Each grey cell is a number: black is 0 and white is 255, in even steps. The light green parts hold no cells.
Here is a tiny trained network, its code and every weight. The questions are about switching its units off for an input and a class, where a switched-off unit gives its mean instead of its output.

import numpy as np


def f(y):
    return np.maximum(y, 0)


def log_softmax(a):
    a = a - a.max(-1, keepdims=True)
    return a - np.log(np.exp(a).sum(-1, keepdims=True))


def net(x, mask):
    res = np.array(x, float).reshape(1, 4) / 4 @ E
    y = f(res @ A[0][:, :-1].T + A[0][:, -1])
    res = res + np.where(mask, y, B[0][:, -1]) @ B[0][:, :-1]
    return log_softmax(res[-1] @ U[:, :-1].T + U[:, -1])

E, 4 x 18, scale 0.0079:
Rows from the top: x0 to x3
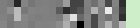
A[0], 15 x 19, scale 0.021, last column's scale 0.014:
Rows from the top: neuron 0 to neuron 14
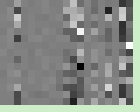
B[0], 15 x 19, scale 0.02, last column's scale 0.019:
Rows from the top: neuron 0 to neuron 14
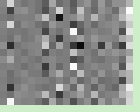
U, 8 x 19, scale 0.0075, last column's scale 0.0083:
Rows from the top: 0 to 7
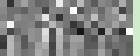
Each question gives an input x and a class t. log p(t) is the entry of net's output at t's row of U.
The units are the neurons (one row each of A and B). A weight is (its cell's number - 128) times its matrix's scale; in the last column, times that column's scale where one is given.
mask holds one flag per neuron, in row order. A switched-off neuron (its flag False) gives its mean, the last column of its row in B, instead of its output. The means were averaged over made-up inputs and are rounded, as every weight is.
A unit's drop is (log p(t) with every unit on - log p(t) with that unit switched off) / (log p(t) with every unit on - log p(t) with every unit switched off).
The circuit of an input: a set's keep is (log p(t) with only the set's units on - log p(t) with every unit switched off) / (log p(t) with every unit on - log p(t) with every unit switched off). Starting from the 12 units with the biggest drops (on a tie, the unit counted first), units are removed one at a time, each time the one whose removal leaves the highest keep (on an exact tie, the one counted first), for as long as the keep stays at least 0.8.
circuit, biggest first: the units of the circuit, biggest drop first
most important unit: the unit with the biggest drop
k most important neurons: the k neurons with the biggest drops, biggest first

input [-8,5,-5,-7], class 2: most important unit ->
neuron 2
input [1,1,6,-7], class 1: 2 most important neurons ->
[neuron 4; neuron 14]
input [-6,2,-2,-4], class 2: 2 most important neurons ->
[neuron 2; neuron 9]
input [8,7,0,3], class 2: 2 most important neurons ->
[neuron 13; neuron 5]
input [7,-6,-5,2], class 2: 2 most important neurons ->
[neuron 13; neuron 5]
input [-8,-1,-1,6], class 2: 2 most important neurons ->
[neuron 2; neuron 4]
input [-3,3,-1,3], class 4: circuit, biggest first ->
[neuron 1; neuron 4; neuron 13; neuron 14]
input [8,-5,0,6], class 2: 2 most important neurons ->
[neuron 13; neuron 5]
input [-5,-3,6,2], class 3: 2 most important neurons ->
[neuron 3; neuron 13]
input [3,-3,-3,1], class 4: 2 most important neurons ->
[neuron 2; neuron 12]
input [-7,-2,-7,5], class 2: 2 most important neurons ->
[neuron 2; neuron 3]
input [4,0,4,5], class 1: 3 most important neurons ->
[neuron 9; neuron 2; neuron 14]
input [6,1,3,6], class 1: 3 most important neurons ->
[neuron 9; neuron 2; neuron 11]
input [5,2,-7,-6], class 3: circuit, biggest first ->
[neuron 14]
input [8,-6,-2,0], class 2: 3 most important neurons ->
[neuron 13; neuron 5; neuron 12]
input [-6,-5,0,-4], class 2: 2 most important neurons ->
[neuron 2; neuron 12]
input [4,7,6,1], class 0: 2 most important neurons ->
[neuron 12; neuron 14]
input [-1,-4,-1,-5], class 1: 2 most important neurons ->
[neuron 4; neuron 12]
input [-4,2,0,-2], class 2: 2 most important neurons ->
[neuron 2; neuron 1]
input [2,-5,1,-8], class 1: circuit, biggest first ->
[neuron 4]
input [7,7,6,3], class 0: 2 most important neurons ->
[neuron 12; neuron 2]
